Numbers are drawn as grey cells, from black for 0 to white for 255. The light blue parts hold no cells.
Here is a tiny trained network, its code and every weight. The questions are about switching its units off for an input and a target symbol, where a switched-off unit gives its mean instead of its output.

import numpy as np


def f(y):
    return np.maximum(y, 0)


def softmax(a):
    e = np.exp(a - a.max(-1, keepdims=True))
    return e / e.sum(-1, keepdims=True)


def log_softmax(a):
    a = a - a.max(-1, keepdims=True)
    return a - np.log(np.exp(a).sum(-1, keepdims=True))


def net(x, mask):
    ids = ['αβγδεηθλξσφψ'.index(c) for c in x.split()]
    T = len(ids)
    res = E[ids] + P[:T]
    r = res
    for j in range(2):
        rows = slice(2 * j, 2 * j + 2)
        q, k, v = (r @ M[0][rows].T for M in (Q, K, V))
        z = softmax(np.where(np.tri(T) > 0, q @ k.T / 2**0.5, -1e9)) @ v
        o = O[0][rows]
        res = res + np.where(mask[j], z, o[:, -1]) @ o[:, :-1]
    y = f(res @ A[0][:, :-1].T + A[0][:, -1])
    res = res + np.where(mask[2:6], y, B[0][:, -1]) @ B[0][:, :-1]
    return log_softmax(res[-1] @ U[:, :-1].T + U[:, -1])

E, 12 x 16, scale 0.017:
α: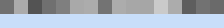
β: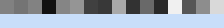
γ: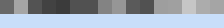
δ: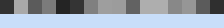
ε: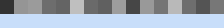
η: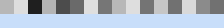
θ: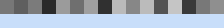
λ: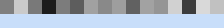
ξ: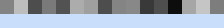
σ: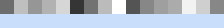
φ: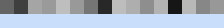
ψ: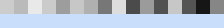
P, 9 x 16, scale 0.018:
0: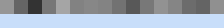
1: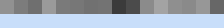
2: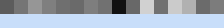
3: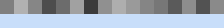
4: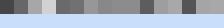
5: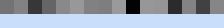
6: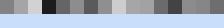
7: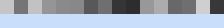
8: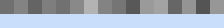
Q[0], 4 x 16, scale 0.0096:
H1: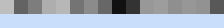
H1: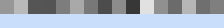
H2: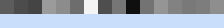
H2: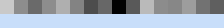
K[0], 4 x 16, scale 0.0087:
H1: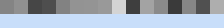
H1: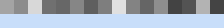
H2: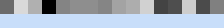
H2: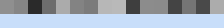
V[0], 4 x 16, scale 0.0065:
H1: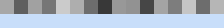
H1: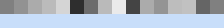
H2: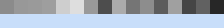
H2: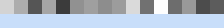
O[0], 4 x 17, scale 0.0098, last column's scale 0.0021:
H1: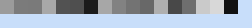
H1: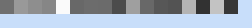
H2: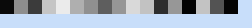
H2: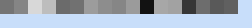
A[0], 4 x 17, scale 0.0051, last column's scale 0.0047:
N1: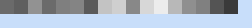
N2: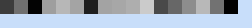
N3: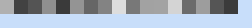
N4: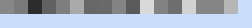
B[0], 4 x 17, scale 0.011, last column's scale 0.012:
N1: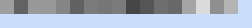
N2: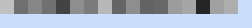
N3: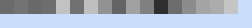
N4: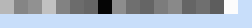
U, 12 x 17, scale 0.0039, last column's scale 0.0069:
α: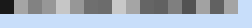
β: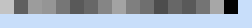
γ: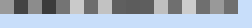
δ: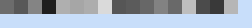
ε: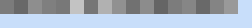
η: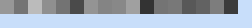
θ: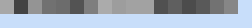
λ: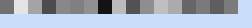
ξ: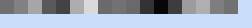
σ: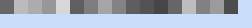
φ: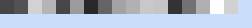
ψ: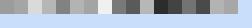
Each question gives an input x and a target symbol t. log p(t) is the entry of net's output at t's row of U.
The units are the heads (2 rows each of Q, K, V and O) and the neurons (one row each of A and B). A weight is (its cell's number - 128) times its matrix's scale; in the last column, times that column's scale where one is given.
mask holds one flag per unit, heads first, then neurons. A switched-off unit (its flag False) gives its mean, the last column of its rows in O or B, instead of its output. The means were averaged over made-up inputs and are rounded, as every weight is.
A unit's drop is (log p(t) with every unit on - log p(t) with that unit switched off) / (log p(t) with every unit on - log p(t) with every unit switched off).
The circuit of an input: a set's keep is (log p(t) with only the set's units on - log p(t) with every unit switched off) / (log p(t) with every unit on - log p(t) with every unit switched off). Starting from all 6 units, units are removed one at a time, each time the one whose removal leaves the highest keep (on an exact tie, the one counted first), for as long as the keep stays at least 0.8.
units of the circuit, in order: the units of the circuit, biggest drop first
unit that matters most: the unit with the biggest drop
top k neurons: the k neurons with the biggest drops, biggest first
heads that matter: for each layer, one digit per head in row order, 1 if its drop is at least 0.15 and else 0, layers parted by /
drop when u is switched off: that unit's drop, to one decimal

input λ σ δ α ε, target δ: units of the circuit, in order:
H1, N4
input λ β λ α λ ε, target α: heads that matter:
01
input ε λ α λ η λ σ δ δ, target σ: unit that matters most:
H1
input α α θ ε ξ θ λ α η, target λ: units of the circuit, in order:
N4, H2, N3, N2
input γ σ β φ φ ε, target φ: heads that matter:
10
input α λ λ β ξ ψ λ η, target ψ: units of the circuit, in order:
N2, H2, H1
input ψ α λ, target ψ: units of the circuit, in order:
N2, H2, H1
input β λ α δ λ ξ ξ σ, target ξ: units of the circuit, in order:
H1, N3, N1
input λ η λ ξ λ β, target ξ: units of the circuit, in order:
H1, N3
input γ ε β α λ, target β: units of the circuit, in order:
H2, N4, N2
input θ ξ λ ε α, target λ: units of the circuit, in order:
H2, H1, N4, N3
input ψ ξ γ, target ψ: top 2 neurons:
N2, N4
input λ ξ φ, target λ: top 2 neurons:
N4, N3
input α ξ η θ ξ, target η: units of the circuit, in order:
H2
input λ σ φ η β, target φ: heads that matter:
10
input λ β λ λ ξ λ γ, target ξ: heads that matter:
10
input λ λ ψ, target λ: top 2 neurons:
N3, N2
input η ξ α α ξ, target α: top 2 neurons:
N2, N1
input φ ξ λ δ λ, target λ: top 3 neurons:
N4, N3, N2
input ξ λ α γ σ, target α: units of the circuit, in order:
H2
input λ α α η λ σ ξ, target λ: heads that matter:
01
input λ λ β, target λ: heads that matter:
01
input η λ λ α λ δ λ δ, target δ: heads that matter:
11
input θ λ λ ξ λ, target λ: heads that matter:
11
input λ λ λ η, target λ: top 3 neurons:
N4, N3, N2
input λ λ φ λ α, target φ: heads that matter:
10
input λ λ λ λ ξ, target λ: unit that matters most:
H2
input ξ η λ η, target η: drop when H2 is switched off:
1.2
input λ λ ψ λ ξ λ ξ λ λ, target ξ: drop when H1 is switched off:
1.3
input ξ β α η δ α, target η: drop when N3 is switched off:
0.0
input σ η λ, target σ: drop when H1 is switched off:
1.2
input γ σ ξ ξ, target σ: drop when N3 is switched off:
-0.1
